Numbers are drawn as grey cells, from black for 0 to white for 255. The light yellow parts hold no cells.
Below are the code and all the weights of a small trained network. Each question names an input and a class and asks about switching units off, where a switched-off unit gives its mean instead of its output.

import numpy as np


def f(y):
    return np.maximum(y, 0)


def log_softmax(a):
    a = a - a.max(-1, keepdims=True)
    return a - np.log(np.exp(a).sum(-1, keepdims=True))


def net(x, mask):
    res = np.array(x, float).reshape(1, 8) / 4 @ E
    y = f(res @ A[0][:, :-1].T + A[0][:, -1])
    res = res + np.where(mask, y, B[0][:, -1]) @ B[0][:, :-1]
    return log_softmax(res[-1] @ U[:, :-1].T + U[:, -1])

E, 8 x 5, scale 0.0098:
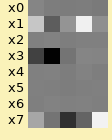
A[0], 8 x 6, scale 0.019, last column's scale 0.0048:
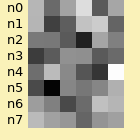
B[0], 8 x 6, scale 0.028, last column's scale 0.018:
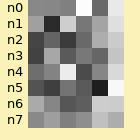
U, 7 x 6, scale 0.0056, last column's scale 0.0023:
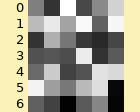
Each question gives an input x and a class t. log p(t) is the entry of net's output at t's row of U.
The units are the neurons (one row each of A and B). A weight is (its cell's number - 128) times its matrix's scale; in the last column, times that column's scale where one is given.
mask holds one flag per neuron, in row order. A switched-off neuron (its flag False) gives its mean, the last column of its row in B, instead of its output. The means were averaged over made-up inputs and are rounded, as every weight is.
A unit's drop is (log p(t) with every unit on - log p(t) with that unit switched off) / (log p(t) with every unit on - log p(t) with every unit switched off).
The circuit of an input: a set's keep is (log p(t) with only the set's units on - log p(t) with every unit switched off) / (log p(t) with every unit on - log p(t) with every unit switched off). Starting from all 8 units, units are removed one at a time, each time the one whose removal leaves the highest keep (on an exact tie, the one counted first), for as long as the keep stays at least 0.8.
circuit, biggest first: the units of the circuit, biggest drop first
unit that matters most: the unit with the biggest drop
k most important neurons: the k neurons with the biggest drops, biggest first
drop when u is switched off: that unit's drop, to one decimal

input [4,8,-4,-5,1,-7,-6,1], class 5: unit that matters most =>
n1
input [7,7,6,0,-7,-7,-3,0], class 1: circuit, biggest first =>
(n0, n5)
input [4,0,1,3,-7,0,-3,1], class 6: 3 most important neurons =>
(n4, n0, n1)
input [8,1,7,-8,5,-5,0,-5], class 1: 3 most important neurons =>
(n1, n5, n0)
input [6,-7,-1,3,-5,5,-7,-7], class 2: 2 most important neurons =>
(n3, n1)
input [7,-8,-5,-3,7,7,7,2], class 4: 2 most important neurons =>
(n2, n1)
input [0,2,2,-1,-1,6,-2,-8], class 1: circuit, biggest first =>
(n5, n0)
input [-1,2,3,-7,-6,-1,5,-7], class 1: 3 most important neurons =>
(n0, n1, n5)
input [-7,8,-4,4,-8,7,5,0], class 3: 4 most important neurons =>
(n0, n4, n6, n5)
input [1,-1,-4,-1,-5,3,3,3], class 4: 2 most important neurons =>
(n5, n0)
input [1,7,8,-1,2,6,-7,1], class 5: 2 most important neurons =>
(n5, n1)
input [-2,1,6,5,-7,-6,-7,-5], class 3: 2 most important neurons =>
(n4, n0)
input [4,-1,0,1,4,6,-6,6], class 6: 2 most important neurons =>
(n4, n2)
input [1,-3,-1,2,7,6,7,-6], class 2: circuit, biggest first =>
(n3)
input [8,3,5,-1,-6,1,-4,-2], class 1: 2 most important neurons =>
(n5, n2)
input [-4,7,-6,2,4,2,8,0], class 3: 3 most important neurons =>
(n0, n4, n6)
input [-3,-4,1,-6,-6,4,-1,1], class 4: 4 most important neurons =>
(n1, n5, n7, n2)
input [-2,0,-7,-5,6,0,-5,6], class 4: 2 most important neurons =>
(n0, n2)
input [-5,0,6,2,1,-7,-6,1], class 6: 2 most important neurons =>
(n4, n0)
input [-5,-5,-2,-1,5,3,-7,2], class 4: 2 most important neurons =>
(n5, n1)
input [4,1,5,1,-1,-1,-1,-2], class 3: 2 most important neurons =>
(n1, n4)
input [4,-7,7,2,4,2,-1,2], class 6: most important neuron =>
(n2)
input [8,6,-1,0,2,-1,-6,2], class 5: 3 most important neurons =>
(n5, n4, n0)
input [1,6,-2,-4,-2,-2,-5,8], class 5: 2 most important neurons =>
(n6, n5)
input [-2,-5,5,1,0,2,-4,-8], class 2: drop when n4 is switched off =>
-0.1
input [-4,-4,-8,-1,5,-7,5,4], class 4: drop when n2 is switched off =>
0.0
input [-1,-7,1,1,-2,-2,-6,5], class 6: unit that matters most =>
n2
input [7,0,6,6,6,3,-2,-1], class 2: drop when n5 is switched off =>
0.1
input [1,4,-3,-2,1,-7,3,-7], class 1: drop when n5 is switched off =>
0.2
